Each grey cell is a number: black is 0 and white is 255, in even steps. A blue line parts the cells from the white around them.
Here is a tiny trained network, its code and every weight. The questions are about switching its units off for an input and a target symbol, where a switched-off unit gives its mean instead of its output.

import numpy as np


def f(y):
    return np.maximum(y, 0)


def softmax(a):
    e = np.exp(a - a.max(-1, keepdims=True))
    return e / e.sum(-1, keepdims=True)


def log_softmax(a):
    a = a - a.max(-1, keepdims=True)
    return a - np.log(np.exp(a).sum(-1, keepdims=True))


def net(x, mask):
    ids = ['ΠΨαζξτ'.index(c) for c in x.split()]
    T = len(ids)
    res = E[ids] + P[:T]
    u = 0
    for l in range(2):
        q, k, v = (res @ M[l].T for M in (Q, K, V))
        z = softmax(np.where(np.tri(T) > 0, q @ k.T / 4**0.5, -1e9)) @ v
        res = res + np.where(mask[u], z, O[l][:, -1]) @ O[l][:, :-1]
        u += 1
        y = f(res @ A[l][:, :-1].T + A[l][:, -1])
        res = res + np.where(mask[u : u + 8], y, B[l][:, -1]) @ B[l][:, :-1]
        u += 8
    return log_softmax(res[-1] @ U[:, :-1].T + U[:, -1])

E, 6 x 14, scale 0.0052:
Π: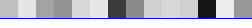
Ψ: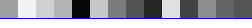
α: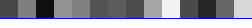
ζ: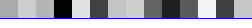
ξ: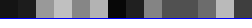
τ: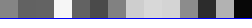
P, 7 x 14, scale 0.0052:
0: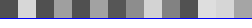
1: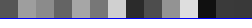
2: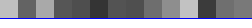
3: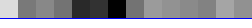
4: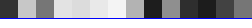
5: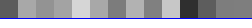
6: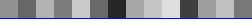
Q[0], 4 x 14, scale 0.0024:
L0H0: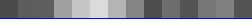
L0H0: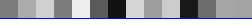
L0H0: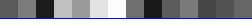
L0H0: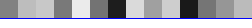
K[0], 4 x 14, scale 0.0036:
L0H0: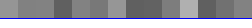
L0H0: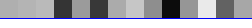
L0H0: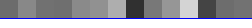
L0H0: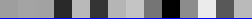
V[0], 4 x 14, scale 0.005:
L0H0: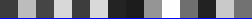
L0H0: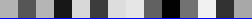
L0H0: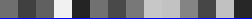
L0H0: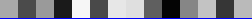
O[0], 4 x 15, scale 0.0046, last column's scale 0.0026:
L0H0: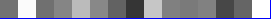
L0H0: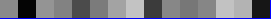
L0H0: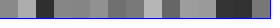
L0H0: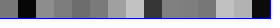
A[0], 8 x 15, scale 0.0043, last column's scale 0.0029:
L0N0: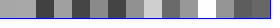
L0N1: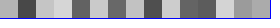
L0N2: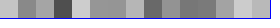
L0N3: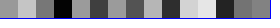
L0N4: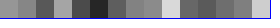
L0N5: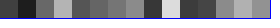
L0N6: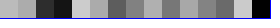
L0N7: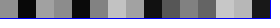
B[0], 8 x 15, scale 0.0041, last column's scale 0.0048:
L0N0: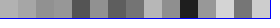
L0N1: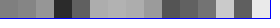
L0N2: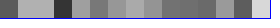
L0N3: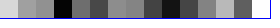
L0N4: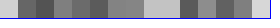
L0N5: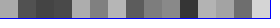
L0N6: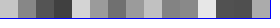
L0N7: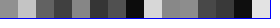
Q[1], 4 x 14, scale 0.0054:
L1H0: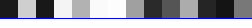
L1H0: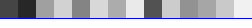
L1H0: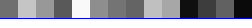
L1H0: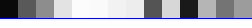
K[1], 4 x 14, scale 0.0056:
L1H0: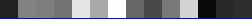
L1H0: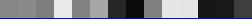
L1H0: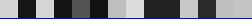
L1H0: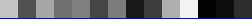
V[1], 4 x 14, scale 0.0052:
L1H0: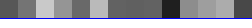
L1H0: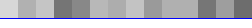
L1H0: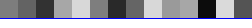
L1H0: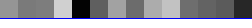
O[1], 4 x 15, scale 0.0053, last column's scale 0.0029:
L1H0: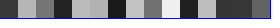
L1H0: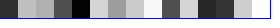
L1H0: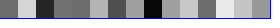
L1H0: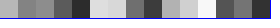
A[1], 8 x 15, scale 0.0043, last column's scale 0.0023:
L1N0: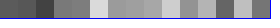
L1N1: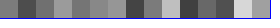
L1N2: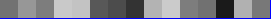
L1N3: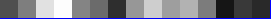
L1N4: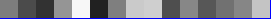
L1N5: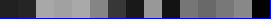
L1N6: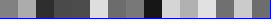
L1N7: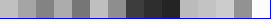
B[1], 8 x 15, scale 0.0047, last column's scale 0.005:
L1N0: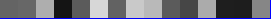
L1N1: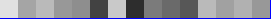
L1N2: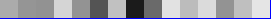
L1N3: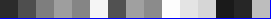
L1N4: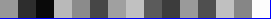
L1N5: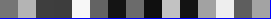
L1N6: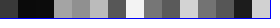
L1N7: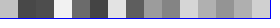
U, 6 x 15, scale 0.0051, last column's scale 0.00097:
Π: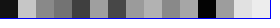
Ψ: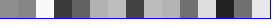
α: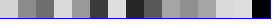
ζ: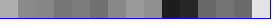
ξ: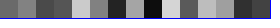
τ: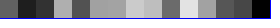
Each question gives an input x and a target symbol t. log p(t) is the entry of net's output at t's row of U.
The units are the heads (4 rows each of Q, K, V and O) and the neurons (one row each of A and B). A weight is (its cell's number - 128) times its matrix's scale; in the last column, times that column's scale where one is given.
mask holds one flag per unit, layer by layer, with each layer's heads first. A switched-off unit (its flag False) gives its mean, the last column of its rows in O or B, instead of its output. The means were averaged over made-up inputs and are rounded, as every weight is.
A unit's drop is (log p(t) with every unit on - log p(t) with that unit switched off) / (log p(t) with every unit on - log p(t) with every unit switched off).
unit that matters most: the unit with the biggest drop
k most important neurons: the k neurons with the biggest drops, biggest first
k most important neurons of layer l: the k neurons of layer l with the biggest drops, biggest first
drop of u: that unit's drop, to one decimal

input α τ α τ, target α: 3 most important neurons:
L0N3; L1N7; L0N1
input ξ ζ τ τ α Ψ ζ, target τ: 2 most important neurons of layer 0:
L0N3; L0N4
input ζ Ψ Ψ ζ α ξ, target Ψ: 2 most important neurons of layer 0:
L0N7; L0N3
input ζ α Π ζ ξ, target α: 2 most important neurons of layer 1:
L1N7; L1N6
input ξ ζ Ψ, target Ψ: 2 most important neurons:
L1N3; L1N4
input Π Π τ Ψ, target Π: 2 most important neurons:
L0N3; L0N6
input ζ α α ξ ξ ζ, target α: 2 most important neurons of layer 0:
L0N3; L0N4
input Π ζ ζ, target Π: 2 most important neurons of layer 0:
L0N0; L0N3
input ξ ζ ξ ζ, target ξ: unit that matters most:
L0H0
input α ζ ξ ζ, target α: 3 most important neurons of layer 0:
L0N0; L0N3; L0N6
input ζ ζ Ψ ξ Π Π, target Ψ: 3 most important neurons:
L1N4; L0N3; L1N6
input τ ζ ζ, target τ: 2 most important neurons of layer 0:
L0N0; L0N3
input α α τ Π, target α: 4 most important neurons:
L1N7; L0N3; L0N1; L0N2
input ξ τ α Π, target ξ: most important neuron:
L0N3
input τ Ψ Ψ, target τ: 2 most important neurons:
L1N6; L1N7
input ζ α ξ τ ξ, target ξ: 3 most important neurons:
L1N5; L1N3; L0N4
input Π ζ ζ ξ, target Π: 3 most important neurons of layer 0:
L0N0; L0N3; L0N6
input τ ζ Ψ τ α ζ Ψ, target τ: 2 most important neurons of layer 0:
L0N7; L0N3
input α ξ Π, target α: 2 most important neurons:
L1N7; L0N1
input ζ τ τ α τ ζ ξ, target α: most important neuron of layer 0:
L0N7
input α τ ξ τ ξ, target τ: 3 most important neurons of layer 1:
L1N6; L1N7; L1N5
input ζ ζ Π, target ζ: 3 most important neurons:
L0N7; L0N5; L0N1
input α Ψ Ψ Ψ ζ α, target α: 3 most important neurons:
L1N2; L1N1; L0N1
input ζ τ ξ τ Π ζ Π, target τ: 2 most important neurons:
L0N3; L1N6
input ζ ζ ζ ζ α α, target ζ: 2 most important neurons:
L0N1; L0N7
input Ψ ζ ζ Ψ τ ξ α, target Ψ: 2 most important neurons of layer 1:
L1N0; L1N4
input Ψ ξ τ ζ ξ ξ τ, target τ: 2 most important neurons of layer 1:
L1N3; L1N4
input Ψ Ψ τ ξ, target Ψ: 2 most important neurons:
L0N3; L1N4
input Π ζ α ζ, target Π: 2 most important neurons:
L0N0; L0N3
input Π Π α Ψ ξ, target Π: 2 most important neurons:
L0N3; L0N4
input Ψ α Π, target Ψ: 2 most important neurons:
L0N3; L1N4
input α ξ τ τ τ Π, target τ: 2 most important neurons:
L1N6; L1N7
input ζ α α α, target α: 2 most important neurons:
L1N2; L0N7
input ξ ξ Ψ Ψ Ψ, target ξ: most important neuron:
L0N3
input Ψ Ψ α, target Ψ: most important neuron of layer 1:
L1N4
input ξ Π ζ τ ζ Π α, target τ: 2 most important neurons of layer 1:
L1N6; L1N0
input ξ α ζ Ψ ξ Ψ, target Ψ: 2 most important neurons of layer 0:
L0N3; L0N5
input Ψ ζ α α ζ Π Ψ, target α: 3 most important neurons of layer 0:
L0N7; L0N3; L0N4
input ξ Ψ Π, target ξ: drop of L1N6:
0.1
